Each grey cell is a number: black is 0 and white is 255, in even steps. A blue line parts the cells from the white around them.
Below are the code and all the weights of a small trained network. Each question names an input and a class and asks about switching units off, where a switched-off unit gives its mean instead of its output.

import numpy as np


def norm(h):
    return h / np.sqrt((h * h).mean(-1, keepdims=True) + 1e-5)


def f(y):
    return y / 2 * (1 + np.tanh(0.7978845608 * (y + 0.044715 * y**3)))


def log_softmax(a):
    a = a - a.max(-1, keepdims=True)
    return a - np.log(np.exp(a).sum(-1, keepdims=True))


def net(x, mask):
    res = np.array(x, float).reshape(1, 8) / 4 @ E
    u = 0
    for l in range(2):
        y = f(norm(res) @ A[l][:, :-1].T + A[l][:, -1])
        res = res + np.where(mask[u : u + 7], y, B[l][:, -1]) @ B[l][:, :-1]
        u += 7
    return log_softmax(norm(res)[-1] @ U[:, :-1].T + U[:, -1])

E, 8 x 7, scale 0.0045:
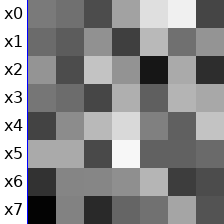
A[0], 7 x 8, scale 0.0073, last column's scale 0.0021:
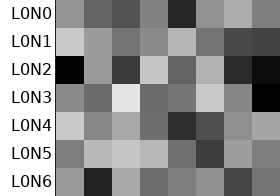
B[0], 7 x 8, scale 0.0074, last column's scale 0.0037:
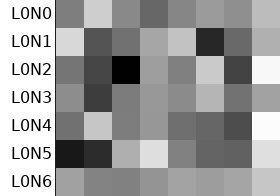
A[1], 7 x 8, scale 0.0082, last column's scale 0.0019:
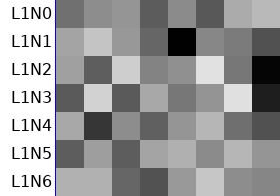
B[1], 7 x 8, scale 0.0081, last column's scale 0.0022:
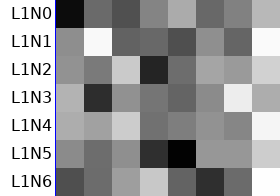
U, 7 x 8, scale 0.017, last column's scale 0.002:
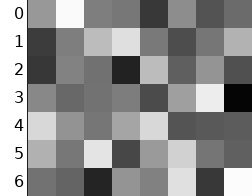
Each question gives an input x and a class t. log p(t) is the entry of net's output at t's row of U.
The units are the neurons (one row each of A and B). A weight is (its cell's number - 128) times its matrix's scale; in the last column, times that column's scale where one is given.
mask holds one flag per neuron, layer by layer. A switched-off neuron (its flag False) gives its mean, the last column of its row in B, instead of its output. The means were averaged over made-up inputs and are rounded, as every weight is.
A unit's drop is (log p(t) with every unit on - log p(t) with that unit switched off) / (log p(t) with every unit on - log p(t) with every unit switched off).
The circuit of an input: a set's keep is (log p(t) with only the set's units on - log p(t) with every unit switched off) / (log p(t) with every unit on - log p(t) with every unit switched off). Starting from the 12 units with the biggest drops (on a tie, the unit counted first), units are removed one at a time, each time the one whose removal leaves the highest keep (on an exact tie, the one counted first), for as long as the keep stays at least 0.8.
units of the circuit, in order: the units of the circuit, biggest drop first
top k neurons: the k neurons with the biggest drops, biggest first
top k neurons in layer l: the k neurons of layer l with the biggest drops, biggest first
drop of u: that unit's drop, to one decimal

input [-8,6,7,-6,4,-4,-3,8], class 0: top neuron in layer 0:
(L0N5)
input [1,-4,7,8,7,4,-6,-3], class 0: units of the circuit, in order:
(L1N1 L0N0)
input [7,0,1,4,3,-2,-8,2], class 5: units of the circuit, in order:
(L1N2 L1N4)
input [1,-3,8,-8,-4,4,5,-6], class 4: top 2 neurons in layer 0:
(L0N1 L0N6)
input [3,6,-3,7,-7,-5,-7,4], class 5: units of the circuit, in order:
(L1N4 L0N2)
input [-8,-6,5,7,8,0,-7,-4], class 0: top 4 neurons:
(L1N1 L0N4 L0N0 L1N6)
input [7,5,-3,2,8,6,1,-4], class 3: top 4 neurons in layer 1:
(L1N5 L1N6 L1N3 L1N0)
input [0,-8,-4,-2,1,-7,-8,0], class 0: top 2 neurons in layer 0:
(L0N5 L0N6)
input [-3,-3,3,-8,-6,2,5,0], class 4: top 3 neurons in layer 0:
(L0N1 L0N0 L0N6)
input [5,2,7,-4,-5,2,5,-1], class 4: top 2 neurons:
(L0N1 L1N5)
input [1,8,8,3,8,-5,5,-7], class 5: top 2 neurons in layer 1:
(L1N2 L1N6)
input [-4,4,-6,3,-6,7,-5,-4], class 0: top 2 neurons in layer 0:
(L0N4 L0N0)
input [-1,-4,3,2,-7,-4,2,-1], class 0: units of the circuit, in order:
(L1N1 L0N2)
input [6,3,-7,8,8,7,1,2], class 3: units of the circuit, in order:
(L1N3)
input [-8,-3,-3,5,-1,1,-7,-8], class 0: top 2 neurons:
(L1N1 L0N4)
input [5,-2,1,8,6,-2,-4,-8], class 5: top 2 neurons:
(L1N2 L0N3)
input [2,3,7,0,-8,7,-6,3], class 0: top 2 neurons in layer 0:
(L0N5 L0N0)
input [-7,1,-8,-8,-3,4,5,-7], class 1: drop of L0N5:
0.6
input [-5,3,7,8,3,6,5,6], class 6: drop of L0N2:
0.5
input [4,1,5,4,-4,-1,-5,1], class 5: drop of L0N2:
0.0
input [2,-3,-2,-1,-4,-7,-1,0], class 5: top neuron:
(L1N4)
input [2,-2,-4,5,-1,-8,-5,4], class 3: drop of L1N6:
0.1
